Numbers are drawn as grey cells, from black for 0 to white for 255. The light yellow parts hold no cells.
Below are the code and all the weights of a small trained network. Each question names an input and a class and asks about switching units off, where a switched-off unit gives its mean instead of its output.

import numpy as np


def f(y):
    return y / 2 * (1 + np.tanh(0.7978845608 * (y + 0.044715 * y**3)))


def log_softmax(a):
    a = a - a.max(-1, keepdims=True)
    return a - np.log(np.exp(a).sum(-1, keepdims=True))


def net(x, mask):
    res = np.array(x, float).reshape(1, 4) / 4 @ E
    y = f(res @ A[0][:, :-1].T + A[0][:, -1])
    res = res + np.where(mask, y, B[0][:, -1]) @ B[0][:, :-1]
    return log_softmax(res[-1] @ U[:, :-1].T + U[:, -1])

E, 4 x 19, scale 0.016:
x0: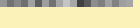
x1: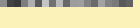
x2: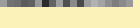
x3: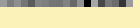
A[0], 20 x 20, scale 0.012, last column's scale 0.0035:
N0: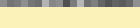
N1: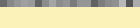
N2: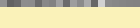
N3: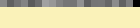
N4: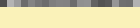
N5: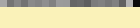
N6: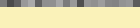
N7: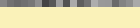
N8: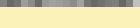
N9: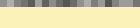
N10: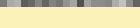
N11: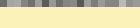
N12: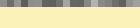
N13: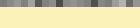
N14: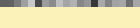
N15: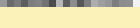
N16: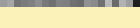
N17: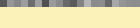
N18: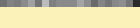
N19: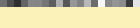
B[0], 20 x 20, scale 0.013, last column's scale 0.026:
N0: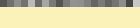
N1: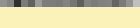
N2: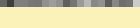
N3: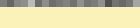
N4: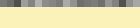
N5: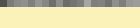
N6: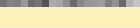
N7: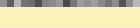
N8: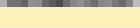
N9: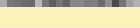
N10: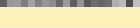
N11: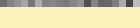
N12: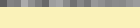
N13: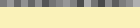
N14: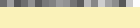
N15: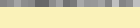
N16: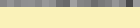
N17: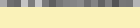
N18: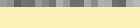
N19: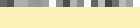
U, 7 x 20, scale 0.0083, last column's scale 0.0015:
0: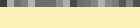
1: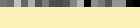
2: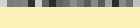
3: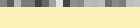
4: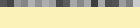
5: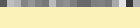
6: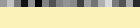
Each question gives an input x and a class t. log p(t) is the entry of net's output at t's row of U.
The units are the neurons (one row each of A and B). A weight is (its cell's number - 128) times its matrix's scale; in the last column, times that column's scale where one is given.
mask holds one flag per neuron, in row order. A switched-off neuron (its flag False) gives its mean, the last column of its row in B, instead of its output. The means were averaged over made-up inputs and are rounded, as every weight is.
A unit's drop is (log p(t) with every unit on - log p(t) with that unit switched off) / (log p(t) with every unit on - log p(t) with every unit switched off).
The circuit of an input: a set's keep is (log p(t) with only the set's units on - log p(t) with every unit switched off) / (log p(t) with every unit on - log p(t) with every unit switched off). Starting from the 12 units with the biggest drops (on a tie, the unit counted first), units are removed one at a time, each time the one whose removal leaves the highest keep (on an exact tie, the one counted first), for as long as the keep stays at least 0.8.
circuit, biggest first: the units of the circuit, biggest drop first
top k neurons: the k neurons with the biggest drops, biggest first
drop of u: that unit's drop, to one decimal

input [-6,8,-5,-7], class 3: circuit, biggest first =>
(N14)
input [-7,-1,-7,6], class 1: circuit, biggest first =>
(N19; N14)
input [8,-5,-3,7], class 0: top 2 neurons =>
(N19; N11)
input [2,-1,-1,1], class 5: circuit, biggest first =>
(N14; N19; N9)
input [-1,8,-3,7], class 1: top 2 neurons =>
(N19; N14)
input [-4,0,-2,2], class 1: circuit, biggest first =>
(N19; N14)
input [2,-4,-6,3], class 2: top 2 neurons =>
(N19; N14)
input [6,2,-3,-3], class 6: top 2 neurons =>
(N14; N19)
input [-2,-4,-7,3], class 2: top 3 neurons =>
(N19; N14; N2)
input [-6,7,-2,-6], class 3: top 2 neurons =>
(N14; N18)
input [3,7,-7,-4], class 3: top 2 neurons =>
(N19; N2)
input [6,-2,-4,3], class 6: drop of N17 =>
0.2
